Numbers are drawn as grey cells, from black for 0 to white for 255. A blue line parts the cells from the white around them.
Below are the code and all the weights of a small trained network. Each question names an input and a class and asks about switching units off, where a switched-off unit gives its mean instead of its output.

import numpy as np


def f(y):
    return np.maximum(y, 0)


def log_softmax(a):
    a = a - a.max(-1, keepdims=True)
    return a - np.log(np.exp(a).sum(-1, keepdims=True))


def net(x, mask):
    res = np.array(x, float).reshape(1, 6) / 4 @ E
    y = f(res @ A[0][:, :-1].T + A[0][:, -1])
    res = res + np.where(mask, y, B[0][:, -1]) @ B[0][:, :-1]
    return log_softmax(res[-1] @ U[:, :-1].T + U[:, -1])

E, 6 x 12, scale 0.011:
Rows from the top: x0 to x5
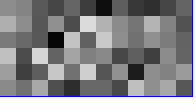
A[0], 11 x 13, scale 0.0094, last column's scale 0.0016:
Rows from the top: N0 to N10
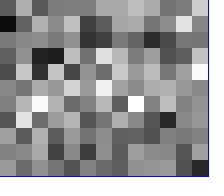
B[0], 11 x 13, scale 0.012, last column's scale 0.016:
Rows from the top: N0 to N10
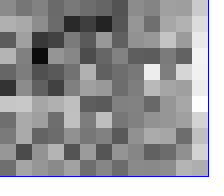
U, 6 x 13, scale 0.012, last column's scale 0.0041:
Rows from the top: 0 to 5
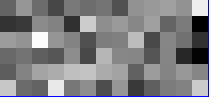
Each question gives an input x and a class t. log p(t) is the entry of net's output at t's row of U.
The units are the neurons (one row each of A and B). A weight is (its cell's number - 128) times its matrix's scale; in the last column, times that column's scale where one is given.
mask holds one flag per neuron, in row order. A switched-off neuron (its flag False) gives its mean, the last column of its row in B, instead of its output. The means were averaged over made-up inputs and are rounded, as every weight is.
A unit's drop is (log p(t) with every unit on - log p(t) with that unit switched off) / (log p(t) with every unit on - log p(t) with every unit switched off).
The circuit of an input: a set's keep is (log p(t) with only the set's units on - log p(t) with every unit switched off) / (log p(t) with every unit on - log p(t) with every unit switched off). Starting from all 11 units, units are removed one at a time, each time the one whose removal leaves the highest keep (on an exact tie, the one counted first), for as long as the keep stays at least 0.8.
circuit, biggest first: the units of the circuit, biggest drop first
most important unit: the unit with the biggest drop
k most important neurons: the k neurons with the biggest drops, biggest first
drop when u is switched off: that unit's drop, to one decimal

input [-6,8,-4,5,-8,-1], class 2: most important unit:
N6
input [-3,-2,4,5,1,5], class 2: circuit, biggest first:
(N4, N2)
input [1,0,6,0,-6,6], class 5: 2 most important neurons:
(N9, N3)
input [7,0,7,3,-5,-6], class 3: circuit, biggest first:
(N3, N4)
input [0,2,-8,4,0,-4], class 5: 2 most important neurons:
(N5, N7)
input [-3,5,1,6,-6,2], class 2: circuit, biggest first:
(N6, N4)
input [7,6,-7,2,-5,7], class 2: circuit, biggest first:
(N4, N5)
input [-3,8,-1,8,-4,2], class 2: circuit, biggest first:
(N6, N4)
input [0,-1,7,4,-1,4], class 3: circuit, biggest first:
(N4, N1, N3)
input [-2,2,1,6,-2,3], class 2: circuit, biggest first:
(N4, N2)
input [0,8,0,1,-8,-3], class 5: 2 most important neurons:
(N2, N3)
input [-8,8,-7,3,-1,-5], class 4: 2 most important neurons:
(N1, N2)
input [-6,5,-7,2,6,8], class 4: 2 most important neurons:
(N3, N1)
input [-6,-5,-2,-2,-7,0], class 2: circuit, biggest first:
(N6)
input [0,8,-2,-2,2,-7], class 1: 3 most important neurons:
(N6, N2, N1)
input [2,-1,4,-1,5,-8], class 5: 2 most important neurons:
(N3, N5)
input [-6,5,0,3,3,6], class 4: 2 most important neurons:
(N1, N2)
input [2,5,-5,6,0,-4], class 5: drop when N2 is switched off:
0.2
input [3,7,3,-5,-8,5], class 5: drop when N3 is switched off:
0.2
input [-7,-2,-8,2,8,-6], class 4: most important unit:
N2
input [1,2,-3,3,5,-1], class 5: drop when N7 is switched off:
0.1
